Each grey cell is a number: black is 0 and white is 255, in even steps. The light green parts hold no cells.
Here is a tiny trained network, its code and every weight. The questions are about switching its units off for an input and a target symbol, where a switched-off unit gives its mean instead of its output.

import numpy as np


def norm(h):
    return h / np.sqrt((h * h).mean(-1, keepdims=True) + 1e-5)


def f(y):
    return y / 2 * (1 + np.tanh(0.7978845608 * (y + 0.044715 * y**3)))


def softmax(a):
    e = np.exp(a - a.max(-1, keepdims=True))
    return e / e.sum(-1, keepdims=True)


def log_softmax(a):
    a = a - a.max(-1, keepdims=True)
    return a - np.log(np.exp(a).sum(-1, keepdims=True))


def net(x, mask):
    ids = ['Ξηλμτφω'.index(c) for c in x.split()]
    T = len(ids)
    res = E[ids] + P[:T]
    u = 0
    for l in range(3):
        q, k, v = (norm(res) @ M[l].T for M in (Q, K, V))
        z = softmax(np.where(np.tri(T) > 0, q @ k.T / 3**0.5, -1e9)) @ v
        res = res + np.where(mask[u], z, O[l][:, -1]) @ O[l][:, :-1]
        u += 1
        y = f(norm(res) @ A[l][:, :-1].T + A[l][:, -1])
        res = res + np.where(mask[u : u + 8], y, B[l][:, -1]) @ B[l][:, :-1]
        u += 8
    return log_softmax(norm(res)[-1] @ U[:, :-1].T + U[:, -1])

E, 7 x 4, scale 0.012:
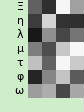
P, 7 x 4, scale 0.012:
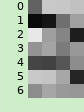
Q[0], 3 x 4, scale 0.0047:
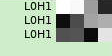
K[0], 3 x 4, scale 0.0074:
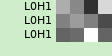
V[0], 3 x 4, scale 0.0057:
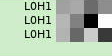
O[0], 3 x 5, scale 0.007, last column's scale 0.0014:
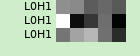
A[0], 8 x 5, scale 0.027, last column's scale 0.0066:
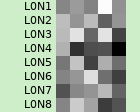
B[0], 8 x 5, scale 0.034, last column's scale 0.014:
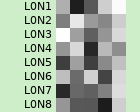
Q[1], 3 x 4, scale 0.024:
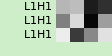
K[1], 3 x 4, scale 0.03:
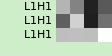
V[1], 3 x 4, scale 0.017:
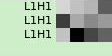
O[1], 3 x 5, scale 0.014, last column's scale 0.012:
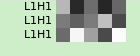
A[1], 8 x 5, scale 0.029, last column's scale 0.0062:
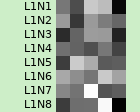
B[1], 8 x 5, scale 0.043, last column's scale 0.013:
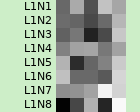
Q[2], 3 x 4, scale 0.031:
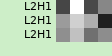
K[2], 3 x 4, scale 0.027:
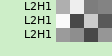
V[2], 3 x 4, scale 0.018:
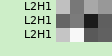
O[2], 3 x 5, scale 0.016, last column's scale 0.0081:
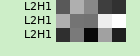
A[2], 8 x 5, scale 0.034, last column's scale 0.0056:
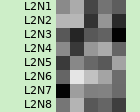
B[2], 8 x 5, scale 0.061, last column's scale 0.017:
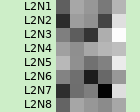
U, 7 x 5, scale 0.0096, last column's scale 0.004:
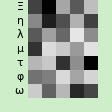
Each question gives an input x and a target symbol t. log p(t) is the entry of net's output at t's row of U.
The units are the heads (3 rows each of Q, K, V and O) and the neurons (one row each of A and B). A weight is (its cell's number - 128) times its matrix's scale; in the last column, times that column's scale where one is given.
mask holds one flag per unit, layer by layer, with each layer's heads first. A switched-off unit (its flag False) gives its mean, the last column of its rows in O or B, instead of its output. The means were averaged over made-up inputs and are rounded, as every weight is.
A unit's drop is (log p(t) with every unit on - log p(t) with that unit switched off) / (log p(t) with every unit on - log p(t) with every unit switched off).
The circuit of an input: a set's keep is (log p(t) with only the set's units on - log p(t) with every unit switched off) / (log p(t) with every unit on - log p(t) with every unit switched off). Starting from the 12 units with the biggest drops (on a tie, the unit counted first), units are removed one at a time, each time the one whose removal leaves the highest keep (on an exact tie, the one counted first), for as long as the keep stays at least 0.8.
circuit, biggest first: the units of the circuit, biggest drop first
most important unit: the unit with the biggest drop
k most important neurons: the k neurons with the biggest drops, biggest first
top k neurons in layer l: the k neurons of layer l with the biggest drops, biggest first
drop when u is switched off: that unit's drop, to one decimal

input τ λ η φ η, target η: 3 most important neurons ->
(L1N5 L0N3 L0N1)
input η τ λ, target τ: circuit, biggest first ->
(L1N8)
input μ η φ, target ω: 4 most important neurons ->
(L0N8 L0N6 L0N3 L2N2)
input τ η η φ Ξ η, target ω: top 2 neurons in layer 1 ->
(L1N7 L1N8)
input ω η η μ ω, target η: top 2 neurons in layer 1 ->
(L1N8 L1N6)
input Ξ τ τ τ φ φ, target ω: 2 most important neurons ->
(L0N8 L0N6)
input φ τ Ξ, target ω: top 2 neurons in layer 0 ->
(L0N6 L0N8)
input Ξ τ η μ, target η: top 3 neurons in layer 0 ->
(L0N1 L0N7 L0N2)
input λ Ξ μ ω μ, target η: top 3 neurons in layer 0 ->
(L0N2 L0N1 L0N5)
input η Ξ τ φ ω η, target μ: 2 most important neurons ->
(L0N4 L1N8)
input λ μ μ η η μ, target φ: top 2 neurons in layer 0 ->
(L0N6 L0N5)
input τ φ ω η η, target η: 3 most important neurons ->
(L0N3 L0N1 L1N5)
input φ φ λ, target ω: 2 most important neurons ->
(L0N8 L0N6)
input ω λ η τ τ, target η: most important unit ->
L1N2
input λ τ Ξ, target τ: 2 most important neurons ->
(L0N2 L2N6)
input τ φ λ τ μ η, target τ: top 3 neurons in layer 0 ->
(L0N8 L0N3 L0N6)
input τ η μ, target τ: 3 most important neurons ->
(L0N6 L2N6 L0N2)
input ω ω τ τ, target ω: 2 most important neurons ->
(L2N3 L0N2)
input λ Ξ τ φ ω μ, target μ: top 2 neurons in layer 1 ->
(L1N8 L1N5)
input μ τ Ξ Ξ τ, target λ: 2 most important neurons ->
(L0N6 L0N5)
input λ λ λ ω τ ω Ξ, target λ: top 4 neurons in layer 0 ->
(L0N6 L0N3 L0N8 L0N7)
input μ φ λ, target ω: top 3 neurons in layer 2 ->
(L2N3 L2N2 L2N6)
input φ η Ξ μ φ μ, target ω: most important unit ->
L0N1
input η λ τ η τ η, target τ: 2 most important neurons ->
(L0N8 L1N8)
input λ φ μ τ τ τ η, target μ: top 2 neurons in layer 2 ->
(L2N8 L2N1)
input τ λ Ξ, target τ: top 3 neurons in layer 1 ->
(L1N7 L1N8 L1N6)
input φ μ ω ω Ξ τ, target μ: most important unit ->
L0N4
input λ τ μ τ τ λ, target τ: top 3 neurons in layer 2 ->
(L2N7 L2N2 L2N5)
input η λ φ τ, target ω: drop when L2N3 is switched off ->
0.3
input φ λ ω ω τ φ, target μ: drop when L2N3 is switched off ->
0.0
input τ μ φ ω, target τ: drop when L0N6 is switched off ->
0.1
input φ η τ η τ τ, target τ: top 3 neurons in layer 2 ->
(L2N6 L2N7 L2N2)
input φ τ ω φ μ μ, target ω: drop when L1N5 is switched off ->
0.4
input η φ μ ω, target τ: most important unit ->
L0N3
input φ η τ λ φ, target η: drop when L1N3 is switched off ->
0.2
